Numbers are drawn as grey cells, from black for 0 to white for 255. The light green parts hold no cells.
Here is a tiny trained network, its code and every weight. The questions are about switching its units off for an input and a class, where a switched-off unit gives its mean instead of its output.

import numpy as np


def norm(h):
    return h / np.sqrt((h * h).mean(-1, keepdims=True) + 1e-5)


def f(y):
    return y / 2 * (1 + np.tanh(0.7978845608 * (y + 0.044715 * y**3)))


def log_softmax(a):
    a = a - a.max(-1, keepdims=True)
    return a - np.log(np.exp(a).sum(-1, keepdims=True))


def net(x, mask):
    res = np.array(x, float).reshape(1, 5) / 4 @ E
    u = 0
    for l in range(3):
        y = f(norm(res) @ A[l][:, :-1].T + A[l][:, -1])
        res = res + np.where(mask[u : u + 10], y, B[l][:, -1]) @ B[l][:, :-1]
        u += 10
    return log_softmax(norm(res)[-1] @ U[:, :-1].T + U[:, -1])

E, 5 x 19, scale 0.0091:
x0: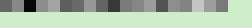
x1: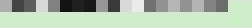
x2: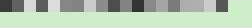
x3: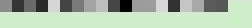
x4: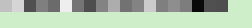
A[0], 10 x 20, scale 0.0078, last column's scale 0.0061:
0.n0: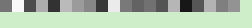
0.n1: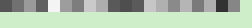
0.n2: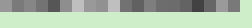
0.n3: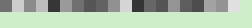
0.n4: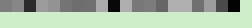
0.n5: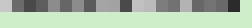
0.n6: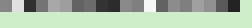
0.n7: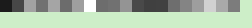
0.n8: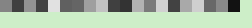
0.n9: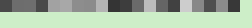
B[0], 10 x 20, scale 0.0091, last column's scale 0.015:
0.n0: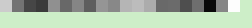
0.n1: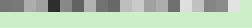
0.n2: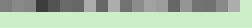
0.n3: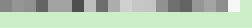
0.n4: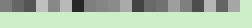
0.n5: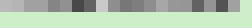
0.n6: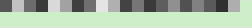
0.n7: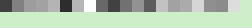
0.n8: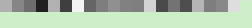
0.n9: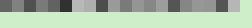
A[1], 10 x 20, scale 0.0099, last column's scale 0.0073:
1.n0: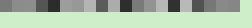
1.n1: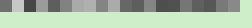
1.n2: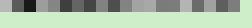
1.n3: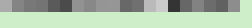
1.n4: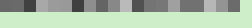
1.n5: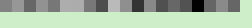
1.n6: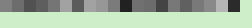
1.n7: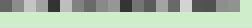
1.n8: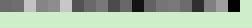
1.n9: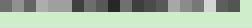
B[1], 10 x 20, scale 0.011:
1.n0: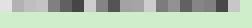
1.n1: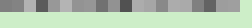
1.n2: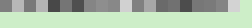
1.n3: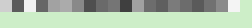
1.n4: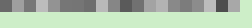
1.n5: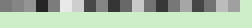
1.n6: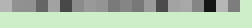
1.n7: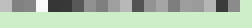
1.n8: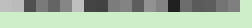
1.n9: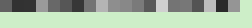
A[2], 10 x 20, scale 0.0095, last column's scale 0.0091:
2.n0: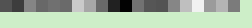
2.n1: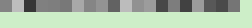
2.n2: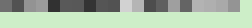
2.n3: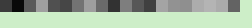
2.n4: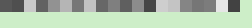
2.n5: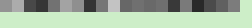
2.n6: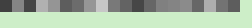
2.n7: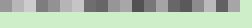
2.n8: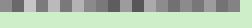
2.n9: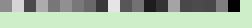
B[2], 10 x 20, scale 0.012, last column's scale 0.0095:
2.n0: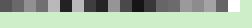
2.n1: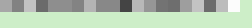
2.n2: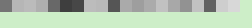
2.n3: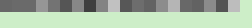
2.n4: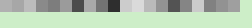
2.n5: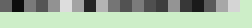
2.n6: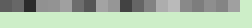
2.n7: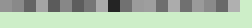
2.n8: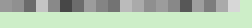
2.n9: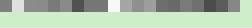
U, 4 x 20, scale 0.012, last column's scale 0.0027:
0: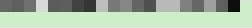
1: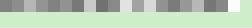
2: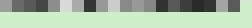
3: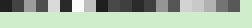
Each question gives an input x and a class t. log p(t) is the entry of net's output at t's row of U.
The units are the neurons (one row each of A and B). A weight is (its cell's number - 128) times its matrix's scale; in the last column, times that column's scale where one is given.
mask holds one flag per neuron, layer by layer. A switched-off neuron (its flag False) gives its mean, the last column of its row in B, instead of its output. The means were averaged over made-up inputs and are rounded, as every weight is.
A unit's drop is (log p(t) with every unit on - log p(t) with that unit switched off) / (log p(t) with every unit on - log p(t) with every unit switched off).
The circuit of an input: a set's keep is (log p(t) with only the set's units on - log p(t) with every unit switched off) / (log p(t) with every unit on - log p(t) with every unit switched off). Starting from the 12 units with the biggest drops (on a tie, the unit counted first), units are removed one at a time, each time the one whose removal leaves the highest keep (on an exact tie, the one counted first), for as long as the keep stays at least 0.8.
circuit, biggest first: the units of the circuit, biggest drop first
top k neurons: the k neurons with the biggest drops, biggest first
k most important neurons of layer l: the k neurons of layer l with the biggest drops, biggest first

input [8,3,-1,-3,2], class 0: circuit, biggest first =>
0.n4, 1.n4
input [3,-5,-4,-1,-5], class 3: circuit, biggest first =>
0.n7
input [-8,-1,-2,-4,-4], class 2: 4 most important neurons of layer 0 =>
0.n0, 0.n1, 0.n7, 0.n9
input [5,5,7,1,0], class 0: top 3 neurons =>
0.n4, 0.n0, 0.n3
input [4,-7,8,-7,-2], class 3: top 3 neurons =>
0.n7, 2.n0, 1.n2
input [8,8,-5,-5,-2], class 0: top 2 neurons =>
0.n4, 0.n8
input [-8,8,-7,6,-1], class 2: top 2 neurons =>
0.n1, 0.n7
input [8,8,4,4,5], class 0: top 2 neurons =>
0.n4, 0.n0
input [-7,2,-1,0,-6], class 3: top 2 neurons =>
2.n0, 0.n3
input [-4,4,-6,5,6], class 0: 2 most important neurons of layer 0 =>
0.n0, 0.n8
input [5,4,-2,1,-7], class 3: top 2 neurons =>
0.n8, 0.n0
